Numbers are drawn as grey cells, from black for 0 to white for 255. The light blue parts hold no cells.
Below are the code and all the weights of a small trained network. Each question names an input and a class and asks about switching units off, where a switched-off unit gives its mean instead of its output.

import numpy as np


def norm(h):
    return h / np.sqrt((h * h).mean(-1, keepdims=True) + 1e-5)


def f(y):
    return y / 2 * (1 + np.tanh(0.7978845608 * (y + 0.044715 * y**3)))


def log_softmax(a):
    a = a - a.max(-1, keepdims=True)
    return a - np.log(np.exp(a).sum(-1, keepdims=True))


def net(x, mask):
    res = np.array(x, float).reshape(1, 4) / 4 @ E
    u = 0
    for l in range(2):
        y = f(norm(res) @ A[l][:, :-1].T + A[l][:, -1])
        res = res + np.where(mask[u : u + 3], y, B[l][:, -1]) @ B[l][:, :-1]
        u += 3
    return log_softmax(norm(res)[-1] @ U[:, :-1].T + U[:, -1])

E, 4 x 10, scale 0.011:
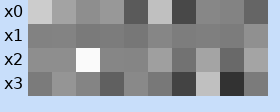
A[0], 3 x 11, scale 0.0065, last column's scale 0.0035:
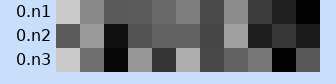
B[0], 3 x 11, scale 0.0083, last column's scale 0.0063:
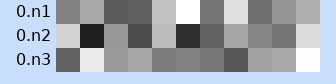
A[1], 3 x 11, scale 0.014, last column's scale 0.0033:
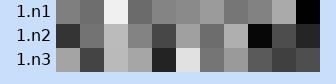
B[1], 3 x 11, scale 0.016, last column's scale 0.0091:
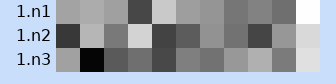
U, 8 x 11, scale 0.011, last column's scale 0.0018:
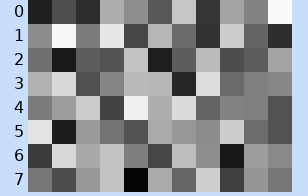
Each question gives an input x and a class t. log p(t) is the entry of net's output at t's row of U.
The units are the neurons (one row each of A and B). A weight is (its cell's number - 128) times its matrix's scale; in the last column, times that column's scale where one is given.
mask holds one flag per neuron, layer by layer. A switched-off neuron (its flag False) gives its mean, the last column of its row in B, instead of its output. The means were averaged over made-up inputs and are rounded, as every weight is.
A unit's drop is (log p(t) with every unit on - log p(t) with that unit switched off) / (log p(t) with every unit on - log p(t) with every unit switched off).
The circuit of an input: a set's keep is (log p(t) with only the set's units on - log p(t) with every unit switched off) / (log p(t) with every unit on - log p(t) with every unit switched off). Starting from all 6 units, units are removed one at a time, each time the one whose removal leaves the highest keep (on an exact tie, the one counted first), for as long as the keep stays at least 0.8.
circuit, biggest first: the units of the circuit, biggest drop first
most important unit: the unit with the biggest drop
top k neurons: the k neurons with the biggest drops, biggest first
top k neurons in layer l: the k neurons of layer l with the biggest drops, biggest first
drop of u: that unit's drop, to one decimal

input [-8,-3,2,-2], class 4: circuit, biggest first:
(1.n2, 1.n3)
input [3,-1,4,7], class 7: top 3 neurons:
(1.n3, 1.n2, 0.n3)
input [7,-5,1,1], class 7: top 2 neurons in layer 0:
(0.n2, 0.n1)
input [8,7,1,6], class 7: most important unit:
1.n1
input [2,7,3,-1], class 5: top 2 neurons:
(1.n3, 0.n3)
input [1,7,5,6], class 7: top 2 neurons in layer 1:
(1.n3, 1.n2)
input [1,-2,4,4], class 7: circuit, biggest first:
(1.n3, 0.n3, 1.n2)
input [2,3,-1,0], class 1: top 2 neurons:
(0.n3, 1.n1)
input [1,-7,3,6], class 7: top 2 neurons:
(0.n3, 1.n3)
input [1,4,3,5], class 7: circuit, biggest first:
(0.n3, 1.n3, 1.n2)
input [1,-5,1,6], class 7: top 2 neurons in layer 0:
(0.n3, 0.n1)
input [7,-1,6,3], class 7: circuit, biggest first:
(1.n2, 1.n3)
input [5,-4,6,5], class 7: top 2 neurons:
(1.n3, 1.n2)
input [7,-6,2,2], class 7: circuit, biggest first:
(1.n1)
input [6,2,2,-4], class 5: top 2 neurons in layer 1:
(1.n3, 1.n2)
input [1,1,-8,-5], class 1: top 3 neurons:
(0.n3, 1.n3, 0.n2)
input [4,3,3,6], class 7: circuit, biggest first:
(1.n3, 1.n2)
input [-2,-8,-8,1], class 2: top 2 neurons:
(0.n2, 1.n2)
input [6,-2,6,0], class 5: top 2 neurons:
(1.n3, 1.n1)
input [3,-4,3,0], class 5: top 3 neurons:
(1.n3, 1.n1, 0.n1)
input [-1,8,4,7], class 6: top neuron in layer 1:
(1.n2)
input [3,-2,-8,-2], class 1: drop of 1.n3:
0.2
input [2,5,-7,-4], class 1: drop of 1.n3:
0.3
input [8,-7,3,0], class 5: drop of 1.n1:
-0.1
